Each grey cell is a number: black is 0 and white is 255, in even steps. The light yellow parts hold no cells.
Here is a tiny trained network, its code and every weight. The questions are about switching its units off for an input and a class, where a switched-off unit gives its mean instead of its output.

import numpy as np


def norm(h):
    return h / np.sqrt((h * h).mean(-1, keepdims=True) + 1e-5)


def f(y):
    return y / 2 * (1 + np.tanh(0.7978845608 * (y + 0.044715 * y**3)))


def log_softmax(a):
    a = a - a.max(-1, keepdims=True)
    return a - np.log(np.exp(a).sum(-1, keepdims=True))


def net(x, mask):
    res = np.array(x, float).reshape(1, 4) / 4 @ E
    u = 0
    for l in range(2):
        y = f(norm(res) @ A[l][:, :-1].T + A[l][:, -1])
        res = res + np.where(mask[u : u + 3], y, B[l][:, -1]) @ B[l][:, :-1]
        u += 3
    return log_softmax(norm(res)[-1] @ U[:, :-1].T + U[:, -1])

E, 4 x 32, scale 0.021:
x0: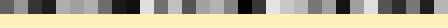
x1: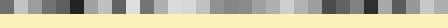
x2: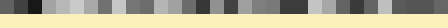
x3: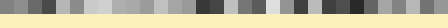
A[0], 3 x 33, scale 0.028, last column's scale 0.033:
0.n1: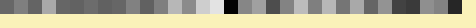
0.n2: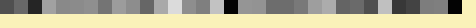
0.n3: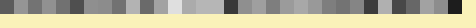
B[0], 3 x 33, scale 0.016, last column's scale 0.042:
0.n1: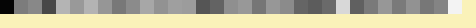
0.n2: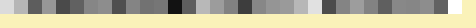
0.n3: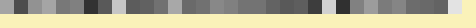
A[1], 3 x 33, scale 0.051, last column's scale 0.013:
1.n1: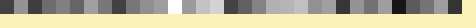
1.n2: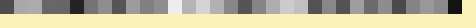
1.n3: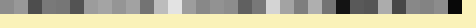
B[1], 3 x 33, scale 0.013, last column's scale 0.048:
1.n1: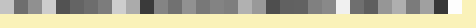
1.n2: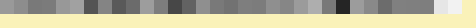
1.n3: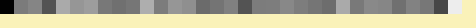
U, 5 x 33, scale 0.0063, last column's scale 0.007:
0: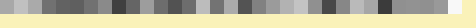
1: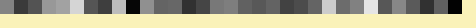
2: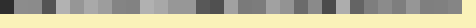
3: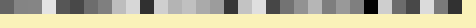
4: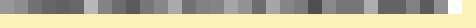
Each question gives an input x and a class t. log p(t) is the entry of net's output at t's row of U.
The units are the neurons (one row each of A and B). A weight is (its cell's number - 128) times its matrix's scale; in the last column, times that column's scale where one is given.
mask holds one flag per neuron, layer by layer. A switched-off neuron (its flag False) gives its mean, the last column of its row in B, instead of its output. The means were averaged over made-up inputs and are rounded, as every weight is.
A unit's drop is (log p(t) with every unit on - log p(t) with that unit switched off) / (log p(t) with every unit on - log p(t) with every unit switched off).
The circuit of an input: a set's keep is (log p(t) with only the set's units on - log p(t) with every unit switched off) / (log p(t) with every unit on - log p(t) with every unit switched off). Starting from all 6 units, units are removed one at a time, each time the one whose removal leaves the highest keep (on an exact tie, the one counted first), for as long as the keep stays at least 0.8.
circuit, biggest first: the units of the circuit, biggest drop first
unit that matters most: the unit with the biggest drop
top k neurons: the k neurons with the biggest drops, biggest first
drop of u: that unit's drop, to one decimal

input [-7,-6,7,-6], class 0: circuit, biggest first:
(0.n3 1.n1)
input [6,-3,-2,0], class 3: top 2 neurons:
(1.n1 0.n2)
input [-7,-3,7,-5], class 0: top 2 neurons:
(0.n2 1.n1)
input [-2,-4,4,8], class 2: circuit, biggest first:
(0.n3)
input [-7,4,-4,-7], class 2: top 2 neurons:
(0.n1 1.n1)
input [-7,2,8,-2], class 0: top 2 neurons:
(0.n2 1.n1)
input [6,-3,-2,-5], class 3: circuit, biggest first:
(1.n1 0.n3)
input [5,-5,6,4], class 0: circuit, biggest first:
(0.n3 0.n1)
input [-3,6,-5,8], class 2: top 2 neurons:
(1.n3 0.n2)
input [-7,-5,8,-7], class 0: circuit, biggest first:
(0.n2 0.n3)
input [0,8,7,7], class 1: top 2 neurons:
(0.n3 0.n1)
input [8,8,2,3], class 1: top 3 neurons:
(0.n3 1.n3 1.n2)
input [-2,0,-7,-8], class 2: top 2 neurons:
(0.n1 0.n2)
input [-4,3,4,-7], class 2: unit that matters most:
0.n1
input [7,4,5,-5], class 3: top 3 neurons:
(1.n1 0.n1 0.n3)
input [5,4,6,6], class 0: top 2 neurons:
(0.n2 0.n1)
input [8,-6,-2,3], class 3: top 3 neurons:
(1.n1 0.n3 0.n2)
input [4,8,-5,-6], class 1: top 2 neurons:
(0.n3 0.n2)
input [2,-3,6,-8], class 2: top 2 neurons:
(0.n1 1.n2)
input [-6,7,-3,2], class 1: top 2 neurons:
(0.n3 1.n1)
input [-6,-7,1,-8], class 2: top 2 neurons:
(0.n3 1.n1)
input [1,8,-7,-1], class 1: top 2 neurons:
(0.n3 0.n2)
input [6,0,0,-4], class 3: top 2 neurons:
(1.n1 1.n3)
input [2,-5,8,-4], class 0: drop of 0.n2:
0.3
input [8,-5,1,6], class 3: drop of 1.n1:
0.6
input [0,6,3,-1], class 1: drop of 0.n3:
1.3
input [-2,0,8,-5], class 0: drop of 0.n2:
1.2
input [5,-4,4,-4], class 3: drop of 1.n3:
0.1
